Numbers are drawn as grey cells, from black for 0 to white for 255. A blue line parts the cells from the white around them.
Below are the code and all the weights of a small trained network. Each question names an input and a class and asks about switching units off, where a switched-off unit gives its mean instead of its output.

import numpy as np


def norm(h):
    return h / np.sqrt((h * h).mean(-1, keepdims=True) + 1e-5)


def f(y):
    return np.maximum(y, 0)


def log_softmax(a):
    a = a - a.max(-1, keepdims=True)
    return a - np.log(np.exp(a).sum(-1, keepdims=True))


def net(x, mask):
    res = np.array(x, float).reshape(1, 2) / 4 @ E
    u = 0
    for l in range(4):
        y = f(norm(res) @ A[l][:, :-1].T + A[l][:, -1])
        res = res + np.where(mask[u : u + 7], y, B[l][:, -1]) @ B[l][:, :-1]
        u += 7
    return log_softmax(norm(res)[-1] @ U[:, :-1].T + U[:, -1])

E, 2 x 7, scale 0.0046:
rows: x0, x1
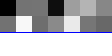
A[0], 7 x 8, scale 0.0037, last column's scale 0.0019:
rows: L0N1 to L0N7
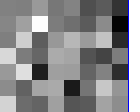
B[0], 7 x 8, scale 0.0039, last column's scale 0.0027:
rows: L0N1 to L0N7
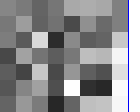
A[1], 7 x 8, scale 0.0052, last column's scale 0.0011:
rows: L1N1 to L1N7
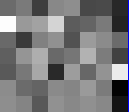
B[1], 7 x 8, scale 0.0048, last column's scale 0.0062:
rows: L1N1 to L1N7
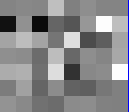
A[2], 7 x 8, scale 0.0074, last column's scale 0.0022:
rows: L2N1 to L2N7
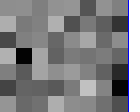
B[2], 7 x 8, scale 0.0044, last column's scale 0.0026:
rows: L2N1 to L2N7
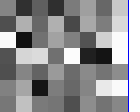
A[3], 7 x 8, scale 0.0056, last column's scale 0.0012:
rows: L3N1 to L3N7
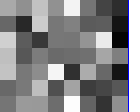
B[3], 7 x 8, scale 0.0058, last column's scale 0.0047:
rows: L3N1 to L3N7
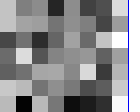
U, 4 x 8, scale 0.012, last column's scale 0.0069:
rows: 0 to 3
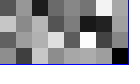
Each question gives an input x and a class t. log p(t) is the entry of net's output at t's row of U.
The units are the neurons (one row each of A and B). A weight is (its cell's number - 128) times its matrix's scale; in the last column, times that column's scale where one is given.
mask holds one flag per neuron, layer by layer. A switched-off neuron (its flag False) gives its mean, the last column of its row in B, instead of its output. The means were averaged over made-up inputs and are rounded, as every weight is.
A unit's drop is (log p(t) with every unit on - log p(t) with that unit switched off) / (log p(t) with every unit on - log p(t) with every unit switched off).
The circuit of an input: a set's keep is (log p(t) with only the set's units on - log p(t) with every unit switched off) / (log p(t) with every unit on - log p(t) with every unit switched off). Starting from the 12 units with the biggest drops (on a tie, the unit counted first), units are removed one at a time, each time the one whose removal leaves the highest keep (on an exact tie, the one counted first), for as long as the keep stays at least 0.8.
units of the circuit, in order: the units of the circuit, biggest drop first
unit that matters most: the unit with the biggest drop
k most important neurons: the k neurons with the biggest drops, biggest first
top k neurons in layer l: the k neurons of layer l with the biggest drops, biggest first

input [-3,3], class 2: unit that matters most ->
L0N4
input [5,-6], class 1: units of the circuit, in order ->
(L1N2, L2N4)
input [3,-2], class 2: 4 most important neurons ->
(L1N5, L1N2, L0N7, L0N4)
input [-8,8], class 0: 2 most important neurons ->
(L1N2, L0N6)
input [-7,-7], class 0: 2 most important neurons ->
(L1N2, L0N5)
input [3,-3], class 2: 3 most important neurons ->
(L1N5, L1N2, L0N7)
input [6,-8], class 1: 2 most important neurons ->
(L2N4, L1N2)
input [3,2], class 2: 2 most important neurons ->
(L1N5, L1N2)
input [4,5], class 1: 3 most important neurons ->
(L1N2, L0N7, L0N4)
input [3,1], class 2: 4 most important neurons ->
(L1N5, L1N2, L0N4, L0N7)
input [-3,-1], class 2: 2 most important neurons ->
(L0N7, L0N6)
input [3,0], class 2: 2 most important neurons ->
(L1N5, L1N2)
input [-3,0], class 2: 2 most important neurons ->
(L0N7, L0N4)
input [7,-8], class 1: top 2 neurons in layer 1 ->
(L1N2, L1N3)
